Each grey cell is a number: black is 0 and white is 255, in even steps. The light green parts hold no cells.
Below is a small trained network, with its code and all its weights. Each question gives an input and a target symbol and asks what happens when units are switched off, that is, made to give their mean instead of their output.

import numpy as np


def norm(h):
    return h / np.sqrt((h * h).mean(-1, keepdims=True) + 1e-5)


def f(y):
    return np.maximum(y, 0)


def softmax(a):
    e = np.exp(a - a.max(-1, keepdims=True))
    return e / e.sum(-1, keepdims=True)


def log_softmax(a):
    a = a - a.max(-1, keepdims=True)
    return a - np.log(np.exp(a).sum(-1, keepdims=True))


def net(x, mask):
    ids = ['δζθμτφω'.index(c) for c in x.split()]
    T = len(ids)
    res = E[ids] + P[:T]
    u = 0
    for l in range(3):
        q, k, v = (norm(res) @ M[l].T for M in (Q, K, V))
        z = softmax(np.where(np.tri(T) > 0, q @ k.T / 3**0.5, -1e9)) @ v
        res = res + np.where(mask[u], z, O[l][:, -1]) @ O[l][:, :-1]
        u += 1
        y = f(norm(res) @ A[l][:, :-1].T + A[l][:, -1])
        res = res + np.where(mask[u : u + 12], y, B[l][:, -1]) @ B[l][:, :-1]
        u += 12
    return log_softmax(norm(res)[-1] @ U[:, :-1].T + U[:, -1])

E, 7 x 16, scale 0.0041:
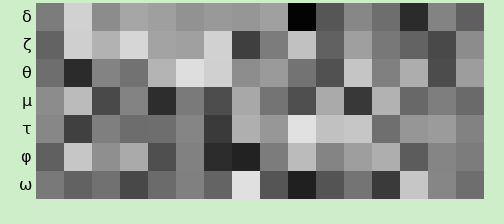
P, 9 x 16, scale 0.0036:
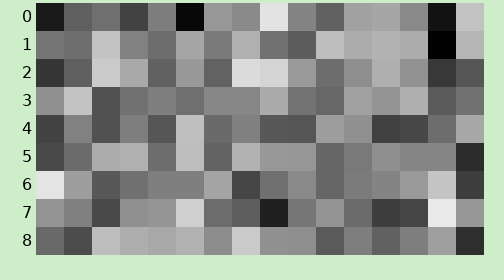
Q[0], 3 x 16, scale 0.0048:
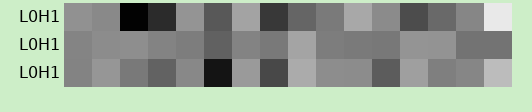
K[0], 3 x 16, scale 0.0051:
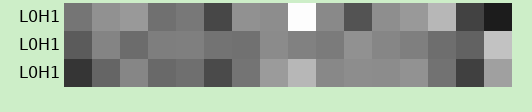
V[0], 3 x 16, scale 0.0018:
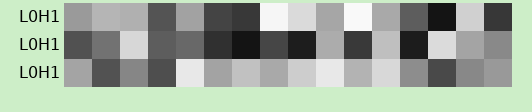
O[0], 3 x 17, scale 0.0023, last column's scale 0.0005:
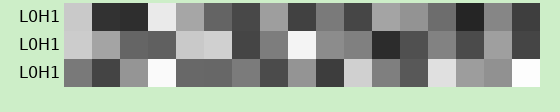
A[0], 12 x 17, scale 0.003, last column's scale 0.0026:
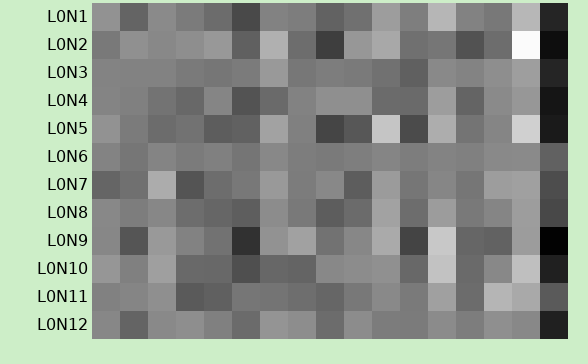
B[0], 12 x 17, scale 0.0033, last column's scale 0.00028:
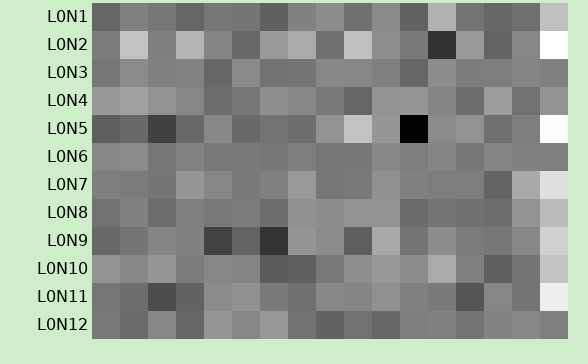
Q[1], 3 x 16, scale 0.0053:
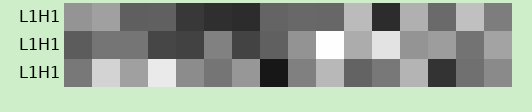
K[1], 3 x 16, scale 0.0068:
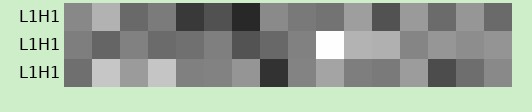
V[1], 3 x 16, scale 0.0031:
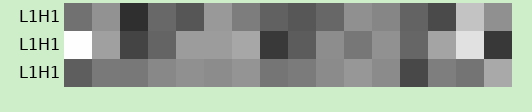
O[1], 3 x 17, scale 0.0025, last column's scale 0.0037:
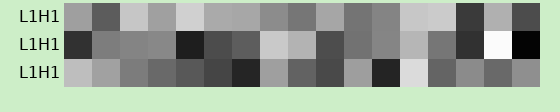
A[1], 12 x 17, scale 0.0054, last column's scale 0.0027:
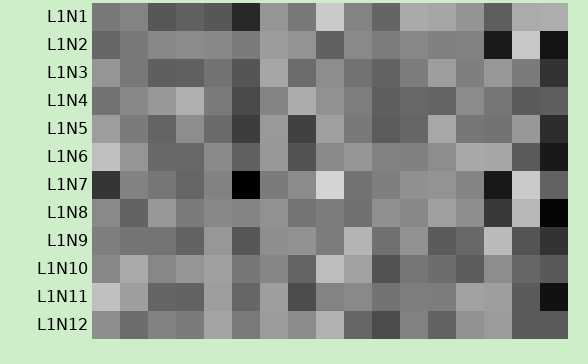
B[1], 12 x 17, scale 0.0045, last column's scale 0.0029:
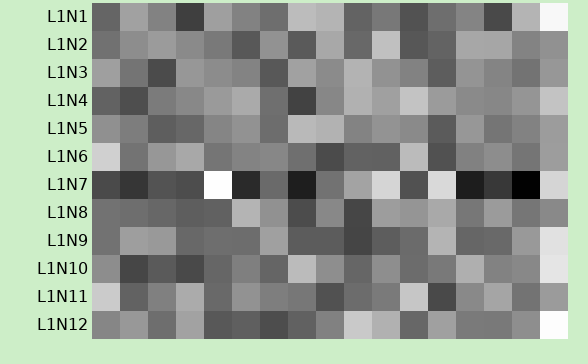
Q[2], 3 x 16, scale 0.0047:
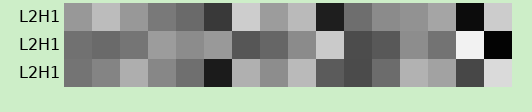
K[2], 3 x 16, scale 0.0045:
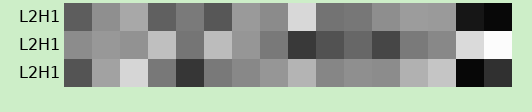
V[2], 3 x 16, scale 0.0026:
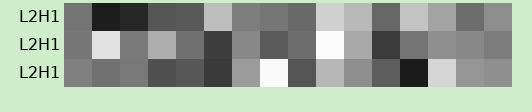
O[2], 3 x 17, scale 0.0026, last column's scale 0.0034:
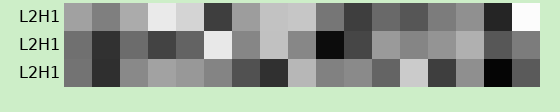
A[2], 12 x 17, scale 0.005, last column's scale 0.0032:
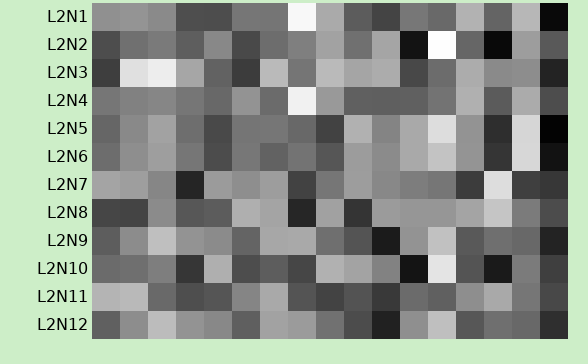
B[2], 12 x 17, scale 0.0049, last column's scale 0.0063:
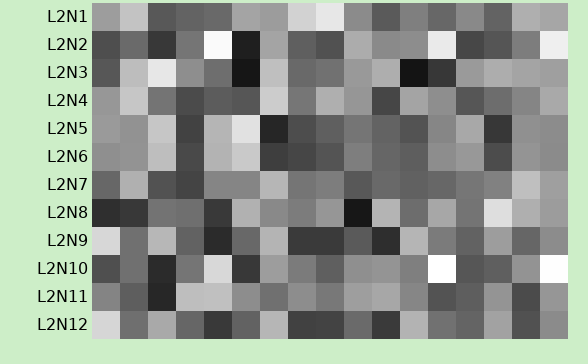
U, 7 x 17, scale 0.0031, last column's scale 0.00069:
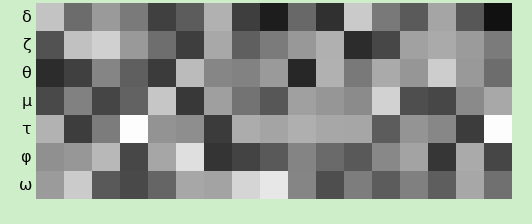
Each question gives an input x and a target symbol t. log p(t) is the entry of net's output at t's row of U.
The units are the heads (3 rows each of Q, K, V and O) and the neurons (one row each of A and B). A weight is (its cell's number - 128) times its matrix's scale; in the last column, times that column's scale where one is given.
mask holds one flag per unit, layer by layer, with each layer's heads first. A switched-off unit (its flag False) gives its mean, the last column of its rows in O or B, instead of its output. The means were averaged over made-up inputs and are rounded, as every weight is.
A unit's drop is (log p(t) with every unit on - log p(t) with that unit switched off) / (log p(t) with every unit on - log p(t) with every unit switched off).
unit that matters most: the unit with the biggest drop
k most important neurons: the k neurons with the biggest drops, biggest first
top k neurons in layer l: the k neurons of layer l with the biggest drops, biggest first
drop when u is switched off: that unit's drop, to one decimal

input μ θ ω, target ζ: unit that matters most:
L2H1
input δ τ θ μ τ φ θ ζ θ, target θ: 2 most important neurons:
L2N8, L1N12
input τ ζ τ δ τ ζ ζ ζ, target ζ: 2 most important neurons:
L0N2, L1N7
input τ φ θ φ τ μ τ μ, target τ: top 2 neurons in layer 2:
L2N10, L2N2
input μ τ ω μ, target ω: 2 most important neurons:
L1N7, L1N1
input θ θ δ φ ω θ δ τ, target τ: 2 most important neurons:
L2N10, L2N2
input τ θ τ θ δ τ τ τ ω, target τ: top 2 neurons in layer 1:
L1N4, L1N12
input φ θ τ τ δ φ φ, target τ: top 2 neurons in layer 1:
L1N6, L1N11
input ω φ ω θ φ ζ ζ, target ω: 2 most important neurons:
L1N10, L2N1
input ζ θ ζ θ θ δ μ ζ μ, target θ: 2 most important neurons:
L1N4, L2N8
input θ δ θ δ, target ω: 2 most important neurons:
L1N10, L1N7
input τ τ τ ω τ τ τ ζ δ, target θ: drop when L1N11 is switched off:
0.0
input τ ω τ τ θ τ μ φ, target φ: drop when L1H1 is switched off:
0.8
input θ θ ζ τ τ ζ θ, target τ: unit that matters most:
L1H1
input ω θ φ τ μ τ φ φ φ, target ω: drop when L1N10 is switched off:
0.2
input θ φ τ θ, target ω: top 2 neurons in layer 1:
L1N1, L1N7
